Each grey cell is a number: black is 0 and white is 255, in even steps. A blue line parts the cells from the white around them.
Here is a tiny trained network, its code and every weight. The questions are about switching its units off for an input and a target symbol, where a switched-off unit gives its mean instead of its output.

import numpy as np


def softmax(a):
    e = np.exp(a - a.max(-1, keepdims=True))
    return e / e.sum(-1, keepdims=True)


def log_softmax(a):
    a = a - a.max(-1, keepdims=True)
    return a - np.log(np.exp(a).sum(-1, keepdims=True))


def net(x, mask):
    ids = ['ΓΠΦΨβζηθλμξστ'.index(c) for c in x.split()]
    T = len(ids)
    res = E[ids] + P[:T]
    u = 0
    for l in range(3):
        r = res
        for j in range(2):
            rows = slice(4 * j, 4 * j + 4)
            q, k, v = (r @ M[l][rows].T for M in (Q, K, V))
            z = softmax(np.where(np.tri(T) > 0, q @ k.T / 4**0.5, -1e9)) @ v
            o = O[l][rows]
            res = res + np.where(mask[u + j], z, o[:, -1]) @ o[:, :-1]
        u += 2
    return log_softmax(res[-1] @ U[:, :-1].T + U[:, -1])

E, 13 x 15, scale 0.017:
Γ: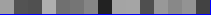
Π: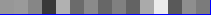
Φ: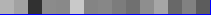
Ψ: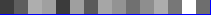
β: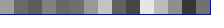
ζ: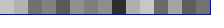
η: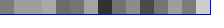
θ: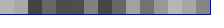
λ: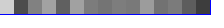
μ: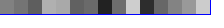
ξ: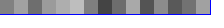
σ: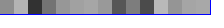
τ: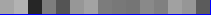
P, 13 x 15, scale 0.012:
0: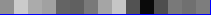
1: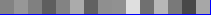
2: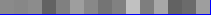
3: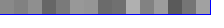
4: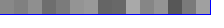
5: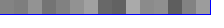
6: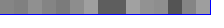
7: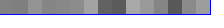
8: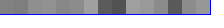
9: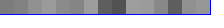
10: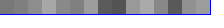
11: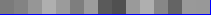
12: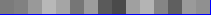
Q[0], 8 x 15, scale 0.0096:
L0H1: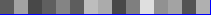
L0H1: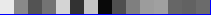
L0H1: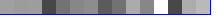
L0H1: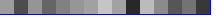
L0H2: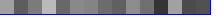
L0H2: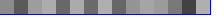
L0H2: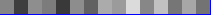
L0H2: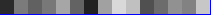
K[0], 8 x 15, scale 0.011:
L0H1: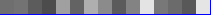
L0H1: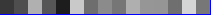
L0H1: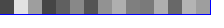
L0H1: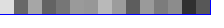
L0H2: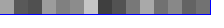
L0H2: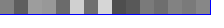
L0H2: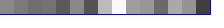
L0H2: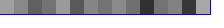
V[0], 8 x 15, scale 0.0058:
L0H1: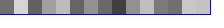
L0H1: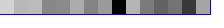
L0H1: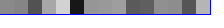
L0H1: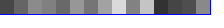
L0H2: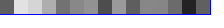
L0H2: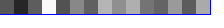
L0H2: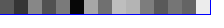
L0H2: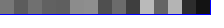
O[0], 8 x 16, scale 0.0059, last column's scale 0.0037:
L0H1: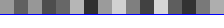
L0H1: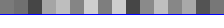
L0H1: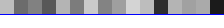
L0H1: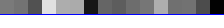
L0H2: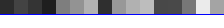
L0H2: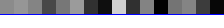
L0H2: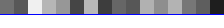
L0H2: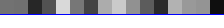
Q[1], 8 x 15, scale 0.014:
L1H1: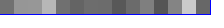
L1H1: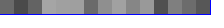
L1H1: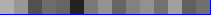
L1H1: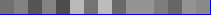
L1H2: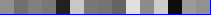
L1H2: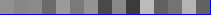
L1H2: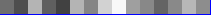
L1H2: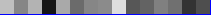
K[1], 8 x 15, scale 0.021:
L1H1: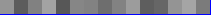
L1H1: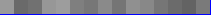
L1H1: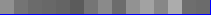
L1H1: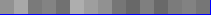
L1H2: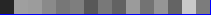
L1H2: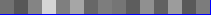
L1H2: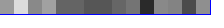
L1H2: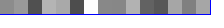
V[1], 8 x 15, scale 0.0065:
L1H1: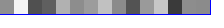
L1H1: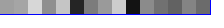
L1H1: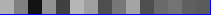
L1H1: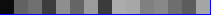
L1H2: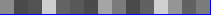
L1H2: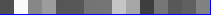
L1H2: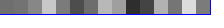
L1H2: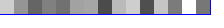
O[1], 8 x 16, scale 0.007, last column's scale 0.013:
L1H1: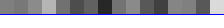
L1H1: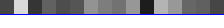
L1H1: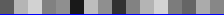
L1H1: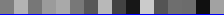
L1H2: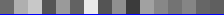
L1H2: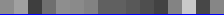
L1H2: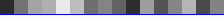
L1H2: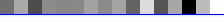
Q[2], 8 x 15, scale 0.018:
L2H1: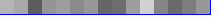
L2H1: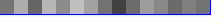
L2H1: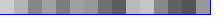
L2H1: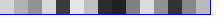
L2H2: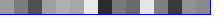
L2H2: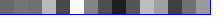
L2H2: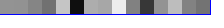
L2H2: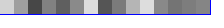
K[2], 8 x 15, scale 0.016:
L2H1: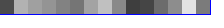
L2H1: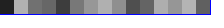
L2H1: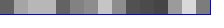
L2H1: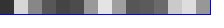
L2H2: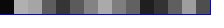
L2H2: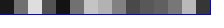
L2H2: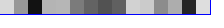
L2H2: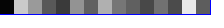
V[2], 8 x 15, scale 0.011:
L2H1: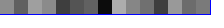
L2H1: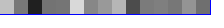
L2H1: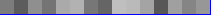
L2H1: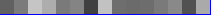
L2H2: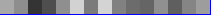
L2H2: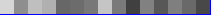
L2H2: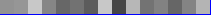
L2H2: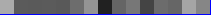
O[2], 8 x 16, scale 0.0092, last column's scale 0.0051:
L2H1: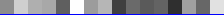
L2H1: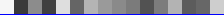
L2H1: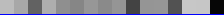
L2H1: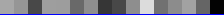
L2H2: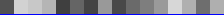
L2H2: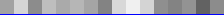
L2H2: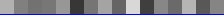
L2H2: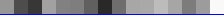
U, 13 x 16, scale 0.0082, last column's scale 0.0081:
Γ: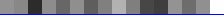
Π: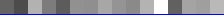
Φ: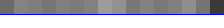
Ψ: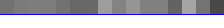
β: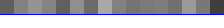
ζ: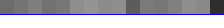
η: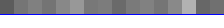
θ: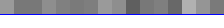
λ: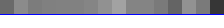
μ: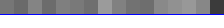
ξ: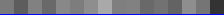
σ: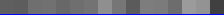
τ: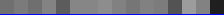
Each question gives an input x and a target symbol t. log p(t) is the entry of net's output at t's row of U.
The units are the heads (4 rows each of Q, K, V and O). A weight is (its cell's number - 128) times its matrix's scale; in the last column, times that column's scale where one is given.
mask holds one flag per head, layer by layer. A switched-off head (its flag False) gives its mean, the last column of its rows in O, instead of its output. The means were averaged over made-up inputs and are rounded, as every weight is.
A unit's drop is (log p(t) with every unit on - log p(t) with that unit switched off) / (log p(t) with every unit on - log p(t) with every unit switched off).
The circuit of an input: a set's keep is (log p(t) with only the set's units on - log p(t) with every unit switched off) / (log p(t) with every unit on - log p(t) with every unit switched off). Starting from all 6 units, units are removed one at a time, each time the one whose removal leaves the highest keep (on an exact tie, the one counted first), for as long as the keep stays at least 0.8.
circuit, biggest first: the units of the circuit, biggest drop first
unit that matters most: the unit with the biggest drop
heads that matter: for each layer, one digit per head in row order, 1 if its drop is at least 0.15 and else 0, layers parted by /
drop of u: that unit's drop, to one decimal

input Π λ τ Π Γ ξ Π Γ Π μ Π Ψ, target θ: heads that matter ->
11 / 10 / 10
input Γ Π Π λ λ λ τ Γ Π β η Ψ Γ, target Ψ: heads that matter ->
10 / 10 / 11
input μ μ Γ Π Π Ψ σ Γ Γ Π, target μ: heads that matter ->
11 / 11 / 11
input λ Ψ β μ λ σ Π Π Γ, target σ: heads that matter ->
11 / 10 / 11
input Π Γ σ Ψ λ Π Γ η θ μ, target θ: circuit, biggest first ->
[L0H2, L2H1, L1H1, L0H1]
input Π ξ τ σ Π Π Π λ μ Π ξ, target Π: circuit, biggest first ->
[L0H2]
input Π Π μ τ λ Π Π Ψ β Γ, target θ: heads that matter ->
11 / 10 / 10
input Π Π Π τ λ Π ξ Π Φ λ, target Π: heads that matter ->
10 / 11 / 00
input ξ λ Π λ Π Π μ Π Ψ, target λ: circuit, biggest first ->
[L2H2, L0H2, L1H1, L1H2]
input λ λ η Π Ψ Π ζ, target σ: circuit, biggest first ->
[L2H2, L1H1, L0H1]
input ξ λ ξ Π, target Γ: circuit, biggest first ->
[L1H1, L1H2]
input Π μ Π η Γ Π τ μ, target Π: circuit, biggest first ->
[L0H2, L1H1]
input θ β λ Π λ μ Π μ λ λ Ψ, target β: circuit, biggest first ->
[L2H2, L1H1, L2H1]
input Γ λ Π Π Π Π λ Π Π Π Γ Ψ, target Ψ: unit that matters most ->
L2H2
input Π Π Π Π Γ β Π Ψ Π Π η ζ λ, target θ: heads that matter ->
11 / 10 / 11
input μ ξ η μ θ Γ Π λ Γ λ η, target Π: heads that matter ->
01 / 11 / 00
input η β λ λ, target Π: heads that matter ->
10 / 11 / 01
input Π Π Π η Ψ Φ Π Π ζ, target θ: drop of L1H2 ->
0.1
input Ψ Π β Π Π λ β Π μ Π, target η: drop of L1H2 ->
0.4
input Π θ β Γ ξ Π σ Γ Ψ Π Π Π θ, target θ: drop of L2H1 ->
0.9
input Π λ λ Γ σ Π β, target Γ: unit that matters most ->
L0H2
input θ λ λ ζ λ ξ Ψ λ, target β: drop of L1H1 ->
0.3
